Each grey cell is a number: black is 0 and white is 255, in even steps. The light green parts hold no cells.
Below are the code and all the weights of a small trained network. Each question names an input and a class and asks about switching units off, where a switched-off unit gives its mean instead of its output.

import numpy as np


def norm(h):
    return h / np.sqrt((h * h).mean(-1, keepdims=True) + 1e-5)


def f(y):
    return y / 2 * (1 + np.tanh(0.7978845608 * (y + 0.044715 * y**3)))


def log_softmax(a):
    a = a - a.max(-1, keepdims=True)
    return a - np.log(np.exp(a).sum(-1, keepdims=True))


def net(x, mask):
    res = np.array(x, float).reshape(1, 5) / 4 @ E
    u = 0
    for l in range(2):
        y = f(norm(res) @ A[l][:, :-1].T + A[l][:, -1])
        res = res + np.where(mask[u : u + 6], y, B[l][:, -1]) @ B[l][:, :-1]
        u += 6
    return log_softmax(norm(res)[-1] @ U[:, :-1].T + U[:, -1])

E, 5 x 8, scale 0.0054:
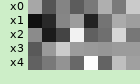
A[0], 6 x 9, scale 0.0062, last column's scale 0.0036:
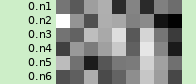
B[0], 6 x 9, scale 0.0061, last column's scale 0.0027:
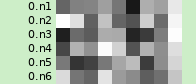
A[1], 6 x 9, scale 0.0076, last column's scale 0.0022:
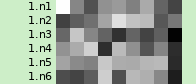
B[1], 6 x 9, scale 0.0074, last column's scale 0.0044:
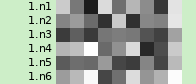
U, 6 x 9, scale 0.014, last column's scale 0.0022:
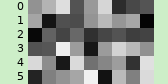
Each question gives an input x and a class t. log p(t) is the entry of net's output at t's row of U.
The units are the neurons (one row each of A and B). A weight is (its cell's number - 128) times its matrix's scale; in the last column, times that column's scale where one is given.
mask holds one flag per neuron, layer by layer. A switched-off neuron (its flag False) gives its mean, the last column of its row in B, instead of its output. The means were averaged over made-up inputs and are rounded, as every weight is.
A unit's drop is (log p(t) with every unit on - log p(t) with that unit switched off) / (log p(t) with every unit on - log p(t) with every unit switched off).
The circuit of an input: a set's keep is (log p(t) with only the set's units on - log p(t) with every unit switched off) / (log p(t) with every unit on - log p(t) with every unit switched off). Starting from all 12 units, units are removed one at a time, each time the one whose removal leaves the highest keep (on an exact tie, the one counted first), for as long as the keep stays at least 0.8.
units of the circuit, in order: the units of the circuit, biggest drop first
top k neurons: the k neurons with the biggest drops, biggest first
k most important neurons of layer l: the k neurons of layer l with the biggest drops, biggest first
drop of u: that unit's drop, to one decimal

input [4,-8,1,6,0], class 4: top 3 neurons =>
[1.n1, 0.n2, 1.n6]
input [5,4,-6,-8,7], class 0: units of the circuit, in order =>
[1.n4]
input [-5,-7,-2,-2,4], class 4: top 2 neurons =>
[0.n2, 1.n1]
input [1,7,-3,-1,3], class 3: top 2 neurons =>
[1.n6, 1.n4]
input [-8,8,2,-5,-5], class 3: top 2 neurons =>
[1.n6, 0.n3]
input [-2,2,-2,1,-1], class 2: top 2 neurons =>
[0.n4, 1.n3]
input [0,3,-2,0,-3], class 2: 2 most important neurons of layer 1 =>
[1.n3, 1.n6]
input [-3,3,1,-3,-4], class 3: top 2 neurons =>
[1.n6, 0.n3]
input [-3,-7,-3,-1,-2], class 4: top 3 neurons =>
[0.n2, 1.n1, 1.n6]
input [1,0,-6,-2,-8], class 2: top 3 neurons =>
[1.n3, 0.n1, 1.n6]
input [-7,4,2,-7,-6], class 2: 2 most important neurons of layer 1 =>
[1.n3, 1.n1]
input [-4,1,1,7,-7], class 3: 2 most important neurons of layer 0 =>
[0.n3, 0.n1]
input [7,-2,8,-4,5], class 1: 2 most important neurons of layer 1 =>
[1.n6, 1.n2]
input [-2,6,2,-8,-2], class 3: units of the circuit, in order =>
[1.n6]
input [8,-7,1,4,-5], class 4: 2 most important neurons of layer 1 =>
[1.n1, 1.n6]
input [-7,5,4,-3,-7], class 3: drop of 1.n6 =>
0.3
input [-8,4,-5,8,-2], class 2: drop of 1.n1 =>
-0.1
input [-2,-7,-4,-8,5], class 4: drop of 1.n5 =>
-0.1
